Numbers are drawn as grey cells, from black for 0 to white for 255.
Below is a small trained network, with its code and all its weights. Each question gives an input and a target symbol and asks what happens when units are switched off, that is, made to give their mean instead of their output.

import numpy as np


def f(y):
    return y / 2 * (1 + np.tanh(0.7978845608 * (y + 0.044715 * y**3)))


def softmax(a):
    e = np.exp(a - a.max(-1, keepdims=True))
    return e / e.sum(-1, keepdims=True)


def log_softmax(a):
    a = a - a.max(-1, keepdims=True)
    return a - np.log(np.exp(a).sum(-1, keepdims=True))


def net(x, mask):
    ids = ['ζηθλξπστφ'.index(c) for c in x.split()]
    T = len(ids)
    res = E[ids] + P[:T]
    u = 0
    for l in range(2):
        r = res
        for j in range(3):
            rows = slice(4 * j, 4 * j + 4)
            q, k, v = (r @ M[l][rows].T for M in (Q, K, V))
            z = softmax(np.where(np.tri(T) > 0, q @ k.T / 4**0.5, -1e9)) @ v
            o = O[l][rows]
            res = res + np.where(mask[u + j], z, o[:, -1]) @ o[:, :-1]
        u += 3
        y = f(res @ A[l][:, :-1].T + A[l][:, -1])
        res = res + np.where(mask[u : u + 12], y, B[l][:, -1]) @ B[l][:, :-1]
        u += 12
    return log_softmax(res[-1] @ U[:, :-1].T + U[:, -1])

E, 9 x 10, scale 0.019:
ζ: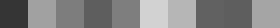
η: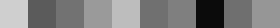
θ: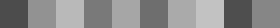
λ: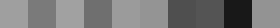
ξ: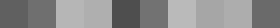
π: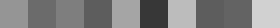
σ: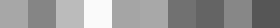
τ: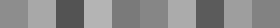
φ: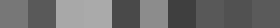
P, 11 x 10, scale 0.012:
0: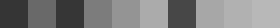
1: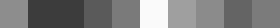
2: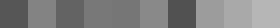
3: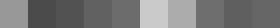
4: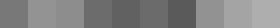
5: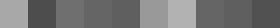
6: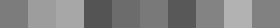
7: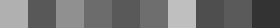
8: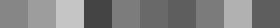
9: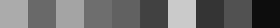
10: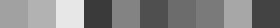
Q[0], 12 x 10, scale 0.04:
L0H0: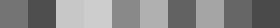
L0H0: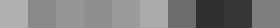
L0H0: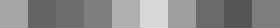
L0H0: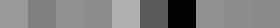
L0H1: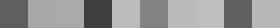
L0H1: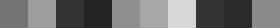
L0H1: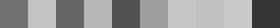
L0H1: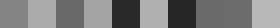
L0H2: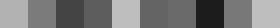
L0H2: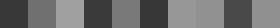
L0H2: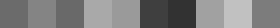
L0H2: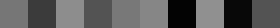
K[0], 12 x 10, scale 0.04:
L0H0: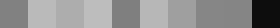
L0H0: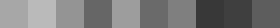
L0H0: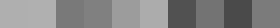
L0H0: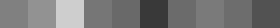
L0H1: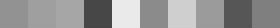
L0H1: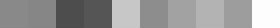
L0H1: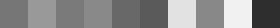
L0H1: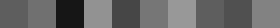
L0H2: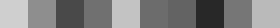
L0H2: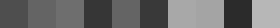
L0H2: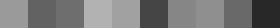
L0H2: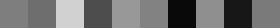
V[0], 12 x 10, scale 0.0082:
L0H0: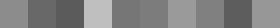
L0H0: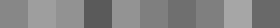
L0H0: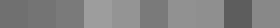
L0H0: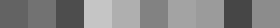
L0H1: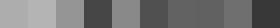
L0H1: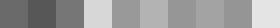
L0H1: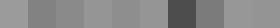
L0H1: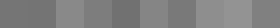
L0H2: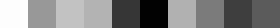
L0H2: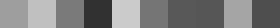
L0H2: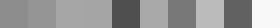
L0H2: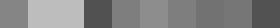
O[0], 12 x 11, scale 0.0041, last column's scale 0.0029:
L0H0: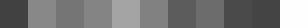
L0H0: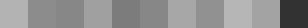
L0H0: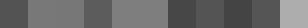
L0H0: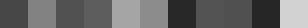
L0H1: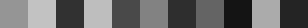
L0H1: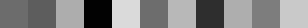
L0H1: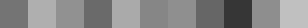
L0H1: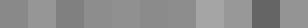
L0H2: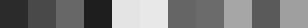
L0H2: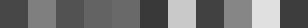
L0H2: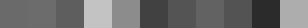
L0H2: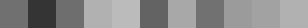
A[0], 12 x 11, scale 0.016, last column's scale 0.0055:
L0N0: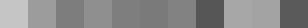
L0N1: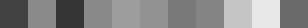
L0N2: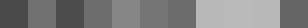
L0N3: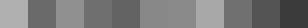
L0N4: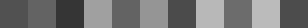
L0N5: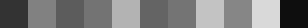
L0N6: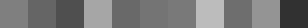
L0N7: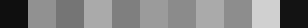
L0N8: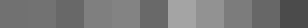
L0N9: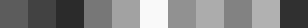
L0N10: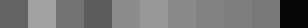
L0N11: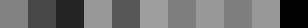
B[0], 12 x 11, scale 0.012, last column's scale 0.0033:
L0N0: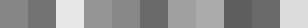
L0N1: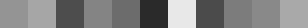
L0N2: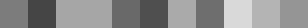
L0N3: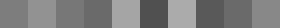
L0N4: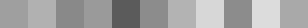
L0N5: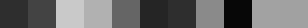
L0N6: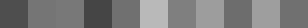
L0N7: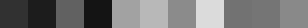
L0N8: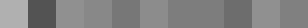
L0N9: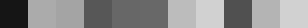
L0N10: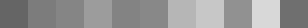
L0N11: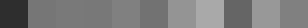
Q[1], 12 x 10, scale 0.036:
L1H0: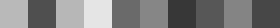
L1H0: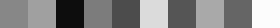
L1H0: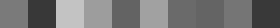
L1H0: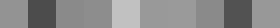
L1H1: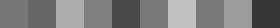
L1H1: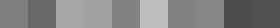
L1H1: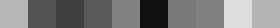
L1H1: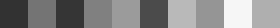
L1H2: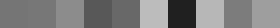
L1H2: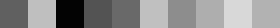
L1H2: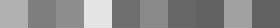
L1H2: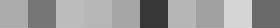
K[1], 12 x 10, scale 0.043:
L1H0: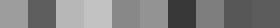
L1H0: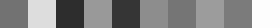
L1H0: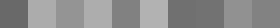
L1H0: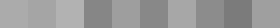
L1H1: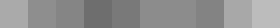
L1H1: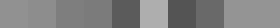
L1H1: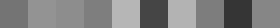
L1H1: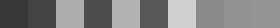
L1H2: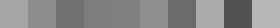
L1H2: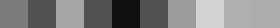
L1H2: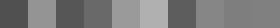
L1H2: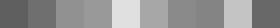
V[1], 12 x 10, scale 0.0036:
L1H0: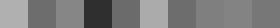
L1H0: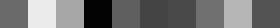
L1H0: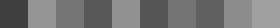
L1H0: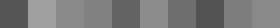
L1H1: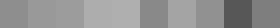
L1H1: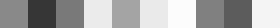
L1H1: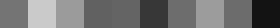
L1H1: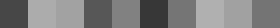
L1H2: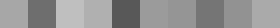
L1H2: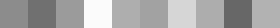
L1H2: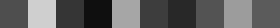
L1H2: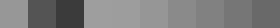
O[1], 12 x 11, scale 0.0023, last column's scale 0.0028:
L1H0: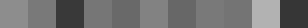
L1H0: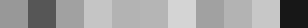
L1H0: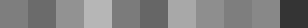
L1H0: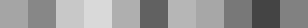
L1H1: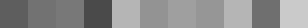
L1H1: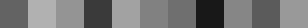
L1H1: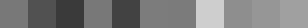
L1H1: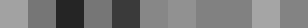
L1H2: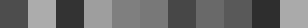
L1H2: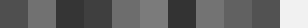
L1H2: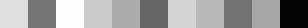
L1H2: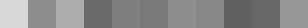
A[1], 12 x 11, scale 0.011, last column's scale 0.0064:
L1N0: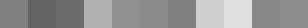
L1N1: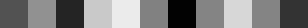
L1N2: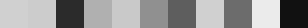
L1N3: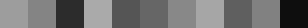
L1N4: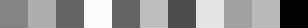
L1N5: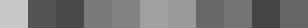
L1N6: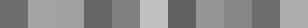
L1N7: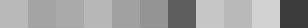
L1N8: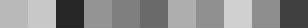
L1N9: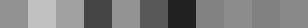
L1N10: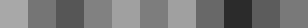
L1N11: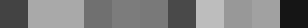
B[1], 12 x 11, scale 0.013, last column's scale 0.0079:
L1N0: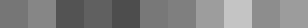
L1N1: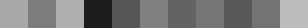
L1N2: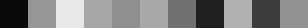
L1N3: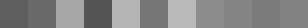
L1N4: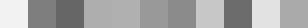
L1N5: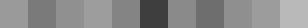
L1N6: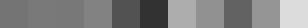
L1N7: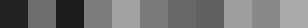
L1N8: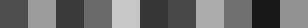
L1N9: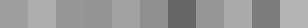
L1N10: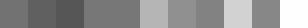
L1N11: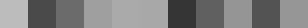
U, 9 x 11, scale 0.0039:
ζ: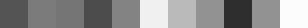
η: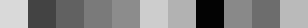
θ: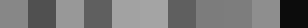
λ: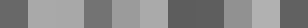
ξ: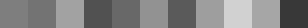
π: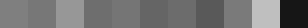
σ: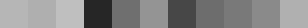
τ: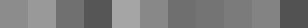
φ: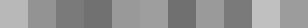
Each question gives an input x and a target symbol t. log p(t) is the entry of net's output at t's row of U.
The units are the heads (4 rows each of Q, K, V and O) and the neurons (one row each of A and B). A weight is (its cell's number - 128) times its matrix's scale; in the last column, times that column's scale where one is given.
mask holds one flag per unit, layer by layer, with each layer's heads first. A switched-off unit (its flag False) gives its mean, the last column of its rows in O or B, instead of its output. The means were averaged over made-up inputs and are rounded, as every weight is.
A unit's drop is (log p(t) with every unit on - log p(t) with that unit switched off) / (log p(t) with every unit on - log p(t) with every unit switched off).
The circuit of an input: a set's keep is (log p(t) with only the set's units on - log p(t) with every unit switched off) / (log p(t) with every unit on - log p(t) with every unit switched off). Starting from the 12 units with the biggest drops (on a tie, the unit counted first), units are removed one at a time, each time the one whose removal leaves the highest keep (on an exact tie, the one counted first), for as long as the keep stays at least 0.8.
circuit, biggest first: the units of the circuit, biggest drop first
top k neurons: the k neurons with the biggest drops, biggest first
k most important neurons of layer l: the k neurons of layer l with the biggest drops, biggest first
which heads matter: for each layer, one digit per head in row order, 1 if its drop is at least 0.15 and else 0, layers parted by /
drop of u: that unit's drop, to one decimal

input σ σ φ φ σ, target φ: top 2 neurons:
L1N4; L0N3
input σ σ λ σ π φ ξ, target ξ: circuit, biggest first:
L1N0; L0H0; L0N2
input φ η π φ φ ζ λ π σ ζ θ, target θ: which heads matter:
001 / 000
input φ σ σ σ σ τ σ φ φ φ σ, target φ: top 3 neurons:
L1N4; L0N3; L0N1
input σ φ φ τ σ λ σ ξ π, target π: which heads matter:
101 / 000
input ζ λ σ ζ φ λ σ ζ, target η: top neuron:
L1N10
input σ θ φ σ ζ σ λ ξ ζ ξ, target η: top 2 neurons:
L0N3; L0N9
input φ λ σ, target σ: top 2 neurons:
L1N1; L0N4
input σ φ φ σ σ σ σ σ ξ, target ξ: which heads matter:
101 / 000
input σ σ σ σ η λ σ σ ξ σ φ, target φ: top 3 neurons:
L1N4; L0N4; L0N3
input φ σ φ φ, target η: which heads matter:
001 / 000
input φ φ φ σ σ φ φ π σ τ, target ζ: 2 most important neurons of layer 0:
L0N9; L0N10
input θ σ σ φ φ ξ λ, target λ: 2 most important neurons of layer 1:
L1N2; L1N7
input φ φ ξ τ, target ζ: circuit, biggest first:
L0N9
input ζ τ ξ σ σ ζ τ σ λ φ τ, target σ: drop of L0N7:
0.0
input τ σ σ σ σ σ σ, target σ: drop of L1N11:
0.0
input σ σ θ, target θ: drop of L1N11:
0.5
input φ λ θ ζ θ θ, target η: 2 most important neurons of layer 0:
L0N9; L0N8
